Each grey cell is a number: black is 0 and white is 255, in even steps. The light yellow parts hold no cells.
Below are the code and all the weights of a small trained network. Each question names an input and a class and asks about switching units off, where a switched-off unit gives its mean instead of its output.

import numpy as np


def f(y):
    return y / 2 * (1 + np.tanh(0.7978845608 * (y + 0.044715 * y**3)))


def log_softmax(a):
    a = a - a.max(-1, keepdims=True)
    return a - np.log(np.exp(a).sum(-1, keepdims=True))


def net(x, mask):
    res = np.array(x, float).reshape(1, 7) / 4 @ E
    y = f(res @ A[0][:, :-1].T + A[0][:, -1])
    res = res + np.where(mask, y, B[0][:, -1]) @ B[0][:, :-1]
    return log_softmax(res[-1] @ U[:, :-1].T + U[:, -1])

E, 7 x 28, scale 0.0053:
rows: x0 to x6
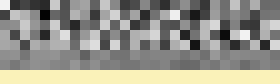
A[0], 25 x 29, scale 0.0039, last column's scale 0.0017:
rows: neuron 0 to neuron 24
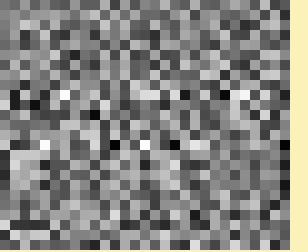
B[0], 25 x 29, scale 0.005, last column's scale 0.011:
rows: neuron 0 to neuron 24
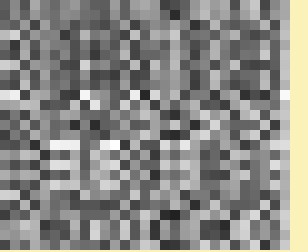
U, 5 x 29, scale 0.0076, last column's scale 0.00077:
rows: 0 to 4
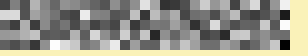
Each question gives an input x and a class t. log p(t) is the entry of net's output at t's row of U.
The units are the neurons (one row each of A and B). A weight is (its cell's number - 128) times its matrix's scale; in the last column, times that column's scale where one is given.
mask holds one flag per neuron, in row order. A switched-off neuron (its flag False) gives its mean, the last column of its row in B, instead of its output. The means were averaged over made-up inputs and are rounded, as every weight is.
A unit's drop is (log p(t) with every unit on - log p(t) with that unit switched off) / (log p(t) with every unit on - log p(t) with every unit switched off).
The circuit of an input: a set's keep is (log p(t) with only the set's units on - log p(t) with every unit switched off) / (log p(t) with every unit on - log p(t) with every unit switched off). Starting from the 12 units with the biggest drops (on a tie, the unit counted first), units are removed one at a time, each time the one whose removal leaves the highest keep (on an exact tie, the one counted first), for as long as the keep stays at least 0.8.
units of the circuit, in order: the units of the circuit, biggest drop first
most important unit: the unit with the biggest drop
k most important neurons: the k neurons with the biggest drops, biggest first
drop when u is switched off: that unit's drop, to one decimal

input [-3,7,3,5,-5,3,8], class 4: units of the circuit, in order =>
neuron 16
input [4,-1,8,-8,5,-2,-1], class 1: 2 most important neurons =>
neuron 6; neuron 19
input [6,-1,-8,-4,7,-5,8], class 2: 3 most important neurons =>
neuron 20; neuron 8; neuron 12
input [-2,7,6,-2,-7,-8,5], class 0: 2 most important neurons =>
neuron 11; neuron 24
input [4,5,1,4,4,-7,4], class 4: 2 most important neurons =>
neuron 16; neuron 18
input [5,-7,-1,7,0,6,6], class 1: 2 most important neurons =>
neuron 9; neuron 16
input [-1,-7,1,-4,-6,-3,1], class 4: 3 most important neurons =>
neuron 14; neuron 13; neuron 21
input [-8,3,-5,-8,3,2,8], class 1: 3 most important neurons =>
neuron 6; neuron 3; neuron 19
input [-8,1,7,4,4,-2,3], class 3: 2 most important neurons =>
neuron 17; neuron 15
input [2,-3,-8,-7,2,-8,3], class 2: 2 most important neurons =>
neuron 20; neuron 9
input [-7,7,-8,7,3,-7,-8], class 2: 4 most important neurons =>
neuron 12; neuron 8; neuron 20; neuron 4
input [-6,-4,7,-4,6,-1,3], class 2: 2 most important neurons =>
neuron 5; neuron 2
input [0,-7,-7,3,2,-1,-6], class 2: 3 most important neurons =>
neuron 12; neuron 20; neuron 8
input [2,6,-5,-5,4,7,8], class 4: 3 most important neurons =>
neuron 16; neuron 9; neuron 18
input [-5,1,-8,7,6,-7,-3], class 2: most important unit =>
neuron 12
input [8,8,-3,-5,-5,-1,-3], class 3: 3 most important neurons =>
neuron 22; neuron 10; neuron 14
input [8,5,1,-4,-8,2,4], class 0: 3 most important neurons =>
neuron 11; neuron 24; neuron 0
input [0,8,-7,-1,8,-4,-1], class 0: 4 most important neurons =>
neuron 21; neuron 13; neuron 14; neuron 1
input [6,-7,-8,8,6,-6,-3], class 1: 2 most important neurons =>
neuron 9; neuron 5
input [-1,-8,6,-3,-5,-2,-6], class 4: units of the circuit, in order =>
neuron 14
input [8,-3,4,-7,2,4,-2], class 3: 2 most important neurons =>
neuron 22; neuron 10
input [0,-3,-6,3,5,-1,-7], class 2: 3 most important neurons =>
neuron 12; neuron 20; neuron 8
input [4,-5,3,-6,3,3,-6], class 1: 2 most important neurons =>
neuron 6; neuron 3
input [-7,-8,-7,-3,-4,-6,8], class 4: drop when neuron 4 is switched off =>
-0.1
